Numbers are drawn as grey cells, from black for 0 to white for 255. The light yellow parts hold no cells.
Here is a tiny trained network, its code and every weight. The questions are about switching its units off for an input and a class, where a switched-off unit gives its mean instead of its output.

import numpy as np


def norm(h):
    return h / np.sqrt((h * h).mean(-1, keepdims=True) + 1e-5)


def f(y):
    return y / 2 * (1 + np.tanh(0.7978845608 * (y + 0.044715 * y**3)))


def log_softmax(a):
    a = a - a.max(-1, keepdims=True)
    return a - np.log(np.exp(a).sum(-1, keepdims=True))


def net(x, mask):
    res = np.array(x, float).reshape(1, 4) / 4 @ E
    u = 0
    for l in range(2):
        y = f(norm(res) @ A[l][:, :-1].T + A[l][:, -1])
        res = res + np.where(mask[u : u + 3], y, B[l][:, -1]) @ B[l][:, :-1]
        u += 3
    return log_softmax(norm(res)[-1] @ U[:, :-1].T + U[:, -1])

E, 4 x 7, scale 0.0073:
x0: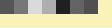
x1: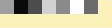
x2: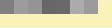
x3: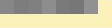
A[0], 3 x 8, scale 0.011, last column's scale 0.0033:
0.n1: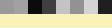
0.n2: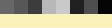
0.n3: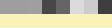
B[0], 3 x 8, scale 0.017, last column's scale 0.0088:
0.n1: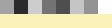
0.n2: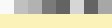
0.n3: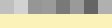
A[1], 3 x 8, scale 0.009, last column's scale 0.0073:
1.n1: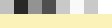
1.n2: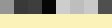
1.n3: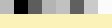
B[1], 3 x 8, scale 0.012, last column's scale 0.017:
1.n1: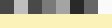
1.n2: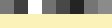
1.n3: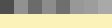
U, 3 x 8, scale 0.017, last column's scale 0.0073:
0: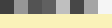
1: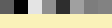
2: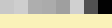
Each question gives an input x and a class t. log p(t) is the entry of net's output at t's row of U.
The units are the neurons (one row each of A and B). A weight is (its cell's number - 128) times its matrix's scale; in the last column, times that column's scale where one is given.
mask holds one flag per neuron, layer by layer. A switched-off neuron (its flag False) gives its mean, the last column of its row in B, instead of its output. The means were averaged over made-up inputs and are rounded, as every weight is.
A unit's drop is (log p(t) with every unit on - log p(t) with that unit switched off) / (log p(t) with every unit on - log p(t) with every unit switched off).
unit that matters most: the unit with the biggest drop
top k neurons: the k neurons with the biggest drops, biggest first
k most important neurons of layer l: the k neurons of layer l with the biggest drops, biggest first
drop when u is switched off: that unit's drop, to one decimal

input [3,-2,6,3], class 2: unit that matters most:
1.n1
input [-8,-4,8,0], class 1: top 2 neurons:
0.n1, 0.n2
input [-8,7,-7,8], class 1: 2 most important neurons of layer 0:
0.n1, 0.n3
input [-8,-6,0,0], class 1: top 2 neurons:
0.n1, 1.n2
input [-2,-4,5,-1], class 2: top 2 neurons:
0.n3, 1.n3
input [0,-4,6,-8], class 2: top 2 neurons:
1.n1, 0.n3
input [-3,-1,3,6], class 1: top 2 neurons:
0.n1, 0.n2
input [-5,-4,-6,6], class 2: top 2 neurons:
0.n2, 1.n1
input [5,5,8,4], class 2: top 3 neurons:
0.n3, 1.n1, 0.n1
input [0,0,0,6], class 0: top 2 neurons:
0.n3, 1.n2
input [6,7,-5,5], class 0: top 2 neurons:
0.n3, 0.n1
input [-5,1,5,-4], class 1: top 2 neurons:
0.n1, 0.n2
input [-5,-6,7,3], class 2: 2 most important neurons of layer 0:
0.n3, 0.n1
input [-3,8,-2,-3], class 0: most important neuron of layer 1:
1.n1
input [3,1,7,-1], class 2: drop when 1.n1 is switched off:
0.1
